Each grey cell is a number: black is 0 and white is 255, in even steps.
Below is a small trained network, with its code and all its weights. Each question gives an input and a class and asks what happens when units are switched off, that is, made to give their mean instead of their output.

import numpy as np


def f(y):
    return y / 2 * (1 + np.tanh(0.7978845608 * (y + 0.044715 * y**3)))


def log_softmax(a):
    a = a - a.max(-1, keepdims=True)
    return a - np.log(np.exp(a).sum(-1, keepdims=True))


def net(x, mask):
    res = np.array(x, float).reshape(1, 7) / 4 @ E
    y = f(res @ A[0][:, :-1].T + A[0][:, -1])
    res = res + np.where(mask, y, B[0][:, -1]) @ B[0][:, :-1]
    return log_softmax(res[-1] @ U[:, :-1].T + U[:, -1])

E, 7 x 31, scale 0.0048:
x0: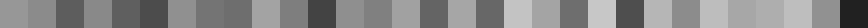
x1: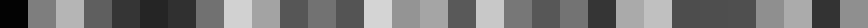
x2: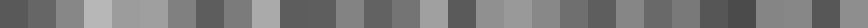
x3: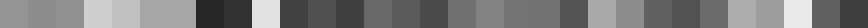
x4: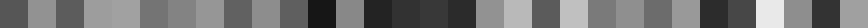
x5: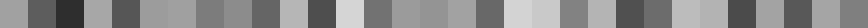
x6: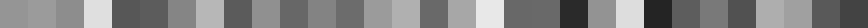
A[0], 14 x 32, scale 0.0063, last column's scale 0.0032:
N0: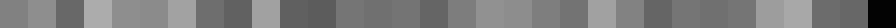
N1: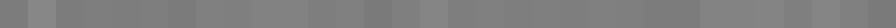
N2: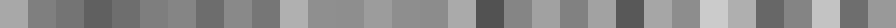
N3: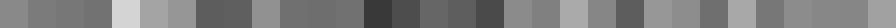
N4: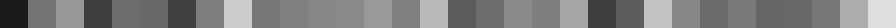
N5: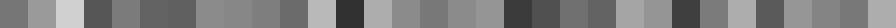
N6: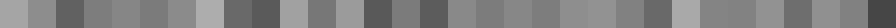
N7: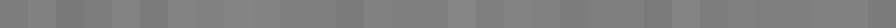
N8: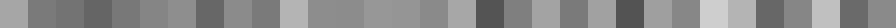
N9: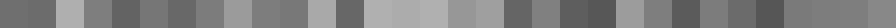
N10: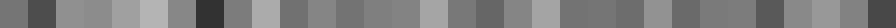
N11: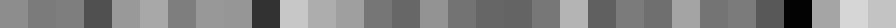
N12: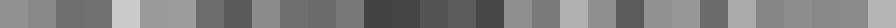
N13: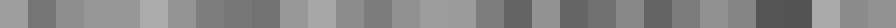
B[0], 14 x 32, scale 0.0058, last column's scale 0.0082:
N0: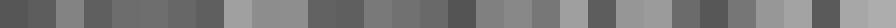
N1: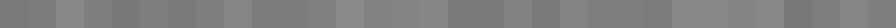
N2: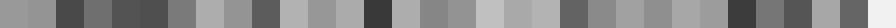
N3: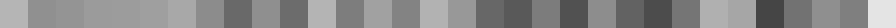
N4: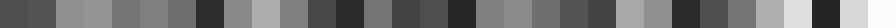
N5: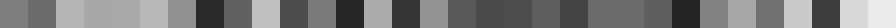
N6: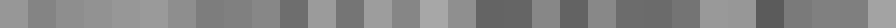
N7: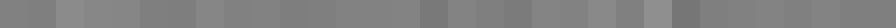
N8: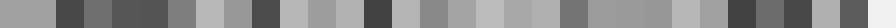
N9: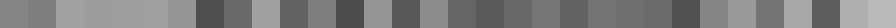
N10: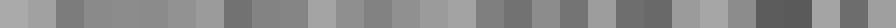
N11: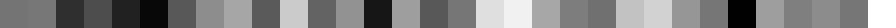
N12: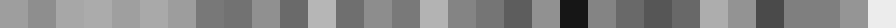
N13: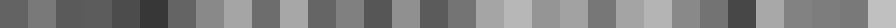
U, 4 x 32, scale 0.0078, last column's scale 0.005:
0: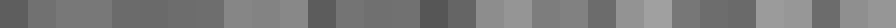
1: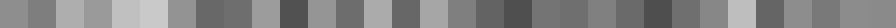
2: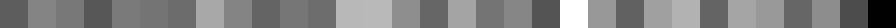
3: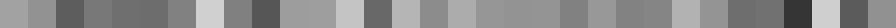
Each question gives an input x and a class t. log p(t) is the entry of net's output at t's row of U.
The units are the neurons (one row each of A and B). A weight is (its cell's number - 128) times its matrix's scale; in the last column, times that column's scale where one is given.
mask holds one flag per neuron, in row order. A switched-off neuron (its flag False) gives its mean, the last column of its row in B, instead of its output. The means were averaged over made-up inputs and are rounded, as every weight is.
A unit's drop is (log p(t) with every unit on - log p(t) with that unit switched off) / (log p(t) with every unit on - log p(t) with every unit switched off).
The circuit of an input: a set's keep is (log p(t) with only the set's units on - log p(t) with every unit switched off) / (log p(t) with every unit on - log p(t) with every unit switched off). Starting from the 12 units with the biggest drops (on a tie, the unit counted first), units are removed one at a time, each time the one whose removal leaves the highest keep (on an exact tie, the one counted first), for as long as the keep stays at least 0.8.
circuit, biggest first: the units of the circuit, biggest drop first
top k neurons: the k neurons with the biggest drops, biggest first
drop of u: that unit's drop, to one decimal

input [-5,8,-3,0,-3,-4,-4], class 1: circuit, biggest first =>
[N5]
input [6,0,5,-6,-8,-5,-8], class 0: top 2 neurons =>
[N4; N5]
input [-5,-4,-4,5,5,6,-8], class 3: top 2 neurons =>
[N11; N5]
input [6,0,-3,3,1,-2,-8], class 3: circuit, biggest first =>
[N5; N8]
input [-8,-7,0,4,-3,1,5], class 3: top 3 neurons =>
[N4; N5; N13]
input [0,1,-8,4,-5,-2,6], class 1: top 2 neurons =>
[N5; N11]
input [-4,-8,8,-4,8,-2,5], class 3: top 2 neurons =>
[N4; N5]
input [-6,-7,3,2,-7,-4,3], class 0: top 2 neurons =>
[N13; N5]
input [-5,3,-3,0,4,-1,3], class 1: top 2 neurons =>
[N11; N13]
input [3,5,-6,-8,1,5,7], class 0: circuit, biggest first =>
[N8; N4]
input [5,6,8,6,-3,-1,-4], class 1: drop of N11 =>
0.2
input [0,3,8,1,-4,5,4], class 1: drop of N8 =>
0.4
